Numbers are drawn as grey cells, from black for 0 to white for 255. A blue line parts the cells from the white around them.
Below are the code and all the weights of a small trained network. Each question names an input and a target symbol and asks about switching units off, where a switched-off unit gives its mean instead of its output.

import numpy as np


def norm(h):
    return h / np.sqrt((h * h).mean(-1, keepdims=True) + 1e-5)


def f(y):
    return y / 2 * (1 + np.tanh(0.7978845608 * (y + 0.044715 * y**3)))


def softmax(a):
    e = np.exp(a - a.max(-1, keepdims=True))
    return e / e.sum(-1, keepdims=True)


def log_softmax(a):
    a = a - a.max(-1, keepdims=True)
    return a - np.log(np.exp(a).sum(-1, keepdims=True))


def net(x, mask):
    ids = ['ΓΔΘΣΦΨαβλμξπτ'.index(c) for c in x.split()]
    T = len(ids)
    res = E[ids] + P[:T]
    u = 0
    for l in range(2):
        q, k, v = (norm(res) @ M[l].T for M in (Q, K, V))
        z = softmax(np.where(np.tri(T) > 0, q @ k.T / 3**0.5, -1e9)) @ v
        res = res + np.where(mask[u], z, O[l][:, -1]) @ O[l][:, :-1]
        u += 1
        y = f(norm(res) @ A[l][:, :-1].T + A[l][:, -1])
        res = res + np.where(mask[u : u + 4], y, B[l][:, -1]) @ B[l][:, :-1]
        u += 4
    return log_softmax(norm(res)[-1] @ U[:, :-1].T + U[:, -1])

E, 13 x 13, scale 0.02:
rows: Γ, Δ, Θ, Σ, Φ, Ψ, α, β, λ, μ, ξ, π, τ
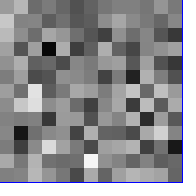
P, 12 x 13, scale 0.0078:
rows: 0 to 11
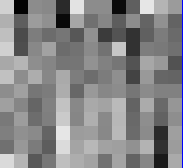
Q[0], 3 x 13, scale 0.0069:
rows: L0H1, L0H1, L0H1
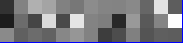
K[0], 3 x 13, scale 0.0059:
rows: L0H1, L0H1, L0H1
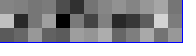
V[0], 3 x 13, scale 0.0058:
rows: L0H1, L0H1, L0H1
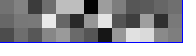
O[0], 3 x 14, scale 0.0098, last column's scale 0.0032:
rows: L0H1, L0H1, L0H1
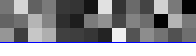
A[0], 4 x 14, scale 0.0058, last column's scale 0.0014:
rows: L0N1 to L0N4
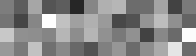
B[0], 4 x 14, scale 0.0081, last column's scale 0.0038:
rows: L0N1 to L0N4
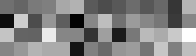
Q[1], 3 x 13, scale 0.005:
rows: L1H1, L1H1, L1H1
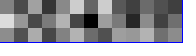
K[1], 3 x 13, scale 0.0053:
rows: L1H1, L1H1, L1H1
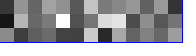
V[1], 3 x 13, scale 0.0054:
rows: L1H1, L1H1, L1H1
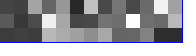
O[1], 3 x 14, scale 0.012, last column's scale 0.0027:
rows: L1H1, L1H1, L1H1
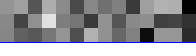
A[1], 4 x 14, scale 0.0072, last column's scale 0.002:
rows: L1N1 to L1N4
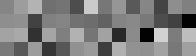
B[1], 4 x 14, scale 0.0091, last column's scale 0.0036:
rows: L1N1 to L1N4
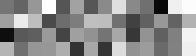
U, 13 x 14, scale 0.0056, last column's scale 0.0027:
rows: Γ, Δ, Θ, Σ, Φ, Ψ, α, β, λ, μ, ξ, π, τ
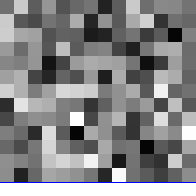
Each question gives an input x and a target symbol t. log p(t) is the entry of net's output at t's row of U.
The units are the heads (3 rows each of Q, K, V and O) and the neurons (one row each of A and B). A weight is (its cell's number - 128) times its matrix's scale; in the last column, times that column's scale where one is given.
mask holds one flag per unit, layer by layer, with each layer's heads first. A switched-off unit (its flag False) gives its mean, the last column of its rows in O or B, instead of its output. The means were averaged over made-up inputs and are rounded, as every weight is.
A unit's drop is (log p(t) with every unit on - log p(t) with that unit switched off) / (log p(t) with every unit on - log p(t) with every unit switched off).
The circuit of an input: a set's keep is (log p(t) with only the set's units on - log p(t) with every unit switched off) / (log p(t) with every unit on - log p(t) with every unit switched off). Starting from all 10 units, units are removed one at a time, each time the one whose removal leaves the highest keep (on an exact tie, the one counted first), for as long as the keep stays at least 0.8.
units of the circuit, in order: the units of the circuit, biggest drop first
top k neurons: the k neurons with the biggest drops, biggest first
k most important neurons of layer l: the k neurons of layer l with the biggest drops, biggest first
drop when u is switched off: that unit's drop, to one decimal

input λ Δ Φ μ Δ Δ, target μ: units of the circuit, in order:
[L0N2, L1H1]
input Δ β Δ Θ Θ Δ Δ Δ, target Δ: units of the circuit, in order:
[L1H1, L0H1]
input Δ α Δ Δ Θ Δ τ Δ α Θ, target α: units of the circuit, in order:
[L0H1, L1N1, L1N3]
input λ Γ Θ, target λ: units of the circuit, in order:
[L0H1, L1N3]
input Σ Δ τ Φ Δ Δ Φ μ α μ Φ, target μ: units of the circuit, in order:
[L1H1, L0N2]
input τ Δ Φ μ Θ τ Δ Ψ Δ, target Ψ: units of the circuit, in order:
[L1H1, L0N3]
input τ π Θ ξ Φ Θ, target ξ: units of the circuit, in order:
[L1H1, L0H1]
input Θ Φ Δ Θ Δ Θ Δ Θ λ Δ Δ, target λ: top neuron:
[L1N3]
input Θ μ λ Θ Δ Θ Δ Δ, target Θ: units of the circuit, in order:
[L0H1, L0N1, L1N1]
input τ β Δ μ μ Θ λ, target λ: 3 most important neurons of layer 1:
[L1N3, L1N4, L1N1]
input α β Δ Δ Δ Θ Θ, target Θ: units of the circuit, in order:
[L0H1, L1N1]
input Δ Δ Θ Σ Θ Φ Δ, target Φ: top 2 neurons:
[L0N1, L0N3]
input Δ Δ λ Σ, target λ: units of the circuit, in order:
[L0H1, L1N3]
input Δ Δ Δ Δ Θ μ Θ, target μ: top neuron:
[L0N2]
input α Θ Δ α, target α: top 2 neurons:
[L1N1, L0N3]
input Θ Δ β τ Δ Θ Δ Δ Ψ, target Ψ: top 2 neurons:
[L0N3, L1N3]
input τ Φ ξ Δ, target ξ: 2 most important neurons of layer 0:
[L0N1, L0N2]
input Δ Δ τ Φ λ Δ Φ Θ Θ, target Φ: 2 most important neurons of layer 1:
[L1N2, L1N3]
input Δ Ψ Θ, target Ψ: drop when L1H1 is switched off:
0.7
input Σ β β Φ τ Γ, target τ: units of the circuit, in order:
[L0H1]
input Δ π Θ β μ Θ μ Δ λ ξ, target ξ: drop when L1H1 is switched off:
0.3
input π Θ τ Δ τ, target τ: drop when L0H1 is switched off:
0.4
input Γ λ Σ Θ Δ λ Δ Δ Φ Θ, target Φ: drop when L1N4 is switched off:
0.0
